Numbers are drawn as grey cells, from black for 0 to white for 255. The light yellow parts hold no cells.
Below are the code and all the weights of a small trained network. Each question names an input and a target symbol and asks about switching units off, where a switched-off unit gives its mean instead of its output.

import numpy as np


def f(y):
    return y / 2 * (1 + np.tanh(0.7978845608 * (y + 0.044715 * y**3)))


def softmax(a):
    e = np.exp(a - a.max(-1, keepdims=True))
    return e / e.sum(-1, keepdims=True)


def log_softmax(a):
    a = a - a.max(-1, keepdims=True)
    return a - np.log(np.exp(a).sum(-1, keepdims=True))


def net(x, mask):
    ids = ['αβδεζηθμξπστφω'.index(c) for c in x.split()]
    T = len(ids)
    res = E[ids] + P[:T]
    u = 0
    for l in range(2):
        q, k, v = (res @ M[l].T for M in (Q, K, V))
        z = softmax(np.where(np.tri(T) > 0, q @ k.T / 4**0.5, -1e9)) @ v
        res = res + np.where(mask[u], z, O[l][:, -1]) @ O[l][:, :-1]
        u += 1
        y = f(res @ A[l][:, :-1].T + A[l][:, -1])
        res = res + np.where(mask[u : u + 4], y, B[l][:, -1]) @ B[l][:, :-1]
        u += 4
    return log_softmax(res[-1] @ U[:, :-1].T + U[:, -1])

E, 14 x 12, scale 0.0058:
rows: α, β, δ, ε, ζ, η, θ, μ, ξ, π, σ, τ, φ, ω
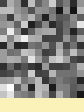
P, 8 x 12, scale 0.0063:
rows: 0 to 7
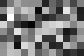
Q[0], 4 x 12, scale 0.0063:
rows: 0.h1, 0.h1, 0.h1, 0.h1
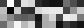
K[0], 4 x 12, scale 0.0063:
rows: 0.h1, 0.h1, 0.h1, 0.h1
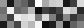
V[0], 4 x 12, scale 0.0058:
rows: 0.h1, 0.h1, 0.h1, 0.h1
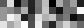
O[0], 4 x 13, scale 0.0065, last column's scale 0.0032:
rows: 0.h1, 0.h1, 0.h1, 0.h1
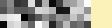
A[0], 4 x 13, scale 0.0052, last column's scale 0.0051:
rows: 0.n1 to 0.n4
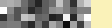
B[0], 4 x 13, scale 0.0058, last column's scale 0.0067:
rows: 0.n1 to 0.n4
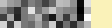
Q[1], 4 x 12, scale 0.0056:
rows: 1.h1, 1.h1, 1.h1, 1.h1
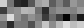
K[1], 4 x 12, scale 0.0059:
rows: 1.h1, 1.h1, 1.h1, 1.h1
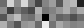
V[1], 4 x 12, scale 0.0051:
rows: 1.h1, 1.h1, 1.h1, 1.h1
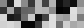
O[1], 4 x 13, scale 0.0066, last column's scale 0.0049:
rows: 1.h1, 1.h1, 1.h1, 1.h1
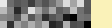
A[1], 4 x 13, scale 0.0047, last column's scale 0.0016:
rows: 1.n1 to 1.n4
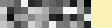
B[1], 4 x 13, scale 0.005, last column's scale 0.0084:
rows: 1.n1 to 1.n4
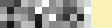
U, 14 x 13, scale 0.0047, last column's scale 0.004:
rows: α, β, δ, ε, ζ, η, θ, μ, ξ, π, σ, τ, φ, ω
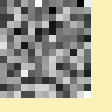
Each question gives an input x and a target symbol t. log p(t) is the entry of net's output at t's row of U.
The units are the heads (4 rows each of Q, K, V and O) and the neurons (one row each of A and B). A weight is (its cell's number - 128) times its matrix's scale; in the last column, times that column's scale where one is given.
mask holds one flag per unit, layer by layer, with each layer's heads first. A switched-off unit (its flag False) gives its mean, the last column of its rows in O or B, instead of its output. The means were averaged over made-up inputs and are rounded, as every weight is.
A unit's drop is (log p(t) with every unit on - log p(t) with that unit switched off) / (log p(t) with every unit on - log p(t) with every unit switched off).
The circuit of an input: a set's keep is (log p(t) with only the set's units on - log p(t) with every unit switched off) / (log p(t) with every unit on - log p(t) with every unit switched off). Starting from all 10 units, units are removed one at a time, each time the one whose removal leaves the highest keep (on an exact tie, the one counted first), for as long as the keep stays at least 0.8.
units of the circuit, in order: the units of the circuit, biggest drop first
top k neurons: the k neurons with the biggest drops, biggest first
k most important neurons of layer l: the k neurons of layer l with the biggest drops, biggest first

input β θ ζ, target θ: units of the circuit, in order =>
0.h1, 1.h1, 0.n4
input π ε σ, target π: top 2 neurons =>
0.n1, 1.n4
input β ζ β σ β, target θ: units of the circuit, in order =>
0.h1, 1.h1, 1.n1
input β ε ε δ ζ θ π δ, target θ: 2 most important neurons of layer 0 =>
0.n3, 0.n2
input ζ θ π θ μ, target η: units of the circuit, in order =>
1.h1, 1.n3, 0.h1, 0.n3
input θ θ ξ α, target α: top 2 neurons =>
1.n4, 0.n2
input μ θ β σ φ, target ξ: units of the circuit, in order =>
1.h1, 0.h1, 0.n3
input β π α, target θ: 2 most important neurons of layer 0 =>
0.n4, 0.n3
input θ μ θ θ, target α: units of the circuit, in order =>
0.h1, 1.h1
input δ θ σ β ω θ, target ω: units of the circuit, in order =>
0.h1, 0.n3
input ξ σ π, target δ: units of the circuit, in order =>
0.h1, 1.h1
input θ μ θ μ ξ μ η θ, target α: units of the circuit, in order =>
0.h1, 0.n3
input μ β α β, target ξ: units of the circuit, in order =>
0.h1, 1.h1, 0.n3, 1.n2
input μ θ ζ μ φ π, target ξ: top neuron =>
0.n3
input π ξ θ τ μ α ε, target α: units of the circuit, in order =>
0.h1, 0.n3
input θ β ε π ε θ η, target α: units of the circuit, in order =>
1.h1, 0.n3
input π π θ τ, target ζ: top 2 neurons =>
1.n1, 1.n3
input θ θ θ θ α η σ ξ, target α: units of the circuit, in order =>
0.h1, 1.h1
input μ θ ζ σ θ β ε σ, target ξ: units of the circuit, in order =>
0.h1, 1.h1, 0.n3
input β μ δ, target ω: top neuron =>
1.n2
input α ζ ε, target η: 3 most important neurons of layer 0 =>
0.n3, 0.n4, 0.n1
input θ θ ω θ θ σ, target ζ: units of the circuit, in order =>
0.h1
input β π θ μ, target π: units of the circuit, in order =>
0.h1, 1.h1, 1.n4
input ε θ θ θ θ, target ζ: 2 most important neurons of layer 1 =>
1.n1, 1.n3
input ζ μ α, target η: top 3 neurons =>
1.n3, 0.n3, 0.n1
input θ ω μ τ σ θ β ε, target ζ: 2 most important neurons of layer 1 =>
1.n2, 1.n3
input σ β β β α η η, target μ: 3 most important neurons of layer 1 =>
1.n1, 1.n3, 1.n4
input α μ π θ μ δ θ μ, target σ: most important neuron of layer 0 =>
0.n4
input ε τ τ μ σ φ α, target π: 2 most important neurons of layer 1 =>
1.n4, 1.n2
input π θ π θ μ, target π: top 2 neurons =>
0.n1, 1.n4
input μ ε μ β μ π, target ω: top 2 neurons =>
0.n4, 0.n2
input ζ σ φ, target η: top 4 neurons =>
1.n3, 0.n3, 0.n2, 0.n1
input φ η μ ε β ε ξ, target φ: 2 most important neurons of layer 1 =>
1.n4, 1.n2
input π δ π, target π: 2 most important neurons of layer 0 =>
0.n1, 0.n4
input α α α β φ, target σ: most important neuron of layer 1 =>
1.n1
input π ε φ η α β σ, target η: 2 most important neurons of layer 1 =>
1.n4, 1.n1
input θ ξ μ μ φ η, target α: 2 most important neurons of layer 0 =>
0.n3, 0.n4
